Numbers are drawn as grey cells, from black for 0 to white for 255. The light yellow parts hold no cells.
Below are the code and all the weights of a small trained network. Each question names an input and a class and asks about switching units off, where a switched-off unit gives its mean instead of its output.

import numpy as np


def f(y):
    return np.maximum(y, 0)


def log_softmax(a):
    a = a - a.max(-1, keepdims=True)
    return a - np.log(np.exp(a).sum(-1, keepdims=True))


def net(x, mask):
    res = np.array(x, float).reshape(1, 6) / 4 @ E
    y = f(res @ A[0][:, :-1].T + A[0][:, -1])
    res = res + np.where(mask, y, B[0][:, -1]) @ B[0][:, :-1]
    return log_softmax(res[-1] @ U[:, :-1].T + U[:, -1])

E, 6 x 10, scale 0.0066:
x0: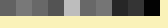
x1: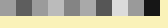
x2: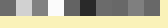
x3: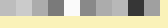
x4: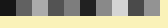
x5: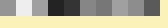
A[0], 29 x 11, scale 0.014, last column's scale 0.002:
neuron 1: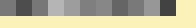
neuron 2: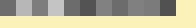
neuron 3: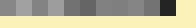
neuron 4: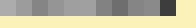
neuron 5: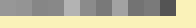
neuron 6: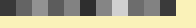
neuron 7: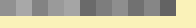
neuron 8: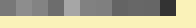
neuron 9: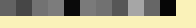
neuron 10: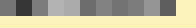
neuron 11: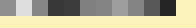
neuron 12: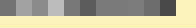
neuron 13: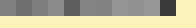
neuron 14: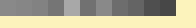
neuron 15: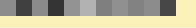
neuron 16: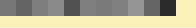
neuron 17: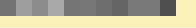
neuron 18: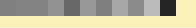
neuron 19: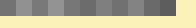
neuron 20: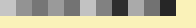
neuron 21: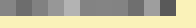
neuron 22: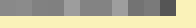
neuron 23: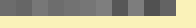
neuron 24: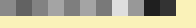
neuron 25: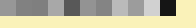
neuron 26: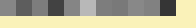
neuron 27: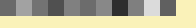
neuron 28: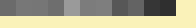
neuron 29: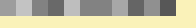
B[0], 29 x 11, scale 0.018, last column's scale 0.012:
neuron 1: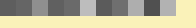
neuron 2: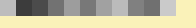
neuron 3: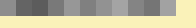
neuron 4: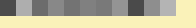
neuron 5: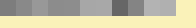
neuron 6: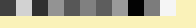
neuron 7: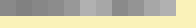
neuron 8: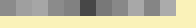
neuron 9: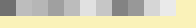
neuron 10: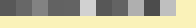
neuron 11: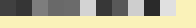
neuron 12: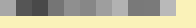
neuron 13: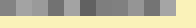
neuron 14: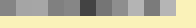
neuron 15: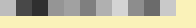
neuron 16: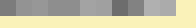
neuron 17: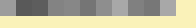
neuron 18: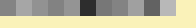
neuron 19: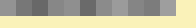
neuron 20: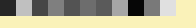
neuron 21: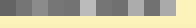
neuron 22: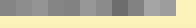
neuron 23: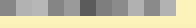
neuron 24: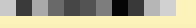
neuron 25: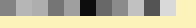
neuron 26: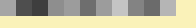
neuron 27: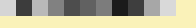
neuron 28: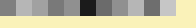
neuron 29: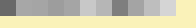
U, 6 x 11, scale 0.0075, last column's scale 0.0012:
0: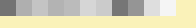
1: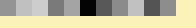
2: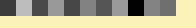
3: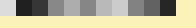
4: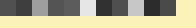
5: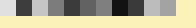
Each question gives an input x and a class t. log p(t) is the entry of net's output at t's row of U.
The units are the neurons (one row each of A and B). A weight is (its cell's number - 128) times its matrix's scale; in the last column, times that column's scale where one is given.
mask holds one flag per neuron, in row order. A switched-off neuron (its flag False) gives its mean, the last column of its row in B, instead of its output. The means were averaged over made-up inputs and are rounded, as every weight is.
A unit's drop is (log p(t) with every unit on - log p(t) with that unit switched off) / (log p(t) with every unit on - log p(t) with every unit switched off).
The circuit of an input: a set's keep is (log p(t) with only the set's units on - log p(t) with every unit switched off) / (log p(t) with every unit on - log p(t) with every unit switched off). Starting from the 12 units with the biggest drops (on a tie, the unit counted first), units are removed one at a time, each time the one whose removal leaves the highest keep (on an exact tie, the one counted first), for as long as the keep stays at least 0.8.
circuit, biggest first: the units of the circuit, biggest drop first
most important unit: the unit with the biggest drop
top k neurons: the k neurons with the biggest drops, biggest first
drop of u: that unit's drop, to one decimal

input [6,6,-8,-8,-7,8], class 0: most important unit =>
neuron 9
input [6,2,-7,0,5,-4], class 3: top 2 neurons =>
[neuron 15; neuron 25]
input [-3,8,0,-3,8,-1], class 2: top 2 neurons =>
[neuron 6; neuron 27]
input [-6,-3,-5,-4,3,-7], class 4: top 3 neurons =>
[neuron 10; neuron 1; neuron 28]
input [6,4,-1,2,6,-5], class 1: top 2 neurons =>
[neuron 28; neuron 20]
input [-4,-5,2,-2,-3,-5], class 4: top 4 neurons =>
[neuron 24; neuron 1; neuron 10; neuron 6]
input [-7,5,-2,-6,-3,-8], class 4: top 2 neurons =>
[neuron 10; neuron 1]
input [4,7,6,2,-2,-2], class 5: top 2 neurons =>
[neuron 24; neuron 15]
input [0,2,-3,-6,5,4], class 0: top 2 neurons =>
[neuron 9; neuron 20]
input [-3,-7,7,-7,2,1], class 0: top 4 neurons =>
[neuron 9; neuron 24; neuron 15; neuron 26]
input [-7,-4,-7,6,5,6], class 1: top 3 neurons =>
[neuron 25; neuron 18; neuron 9]
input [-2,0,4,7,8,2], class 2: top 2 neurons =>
[neuron 6; neuron 9]
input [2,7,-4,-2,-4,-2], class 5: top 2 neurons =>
[neuron 24; neuron 6]
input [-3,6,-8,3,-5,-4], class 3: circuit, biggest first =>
[neuron 15]
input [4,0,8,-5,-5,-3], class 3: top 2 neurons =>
[neuron 2; neuron 6]
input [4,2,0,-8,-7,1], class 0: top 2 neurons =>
[neuron 9; neuron 6]
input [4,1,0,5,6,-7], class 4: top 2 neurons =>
[neuron 10; neuron 20]
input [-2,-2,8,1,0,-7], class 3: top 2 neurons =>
[neuron 2; neuron 11]
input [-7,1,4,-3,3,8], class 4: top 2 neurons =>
[neuron 11; neuron 28]
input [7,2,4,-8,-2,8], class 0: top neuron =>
[neuron 9]
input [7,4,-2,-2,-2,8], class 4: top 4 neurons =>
[neuron 11; neuron 25; neuron 18; neuron 13]
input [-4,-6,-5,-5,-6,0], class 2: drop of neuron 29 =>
0.4
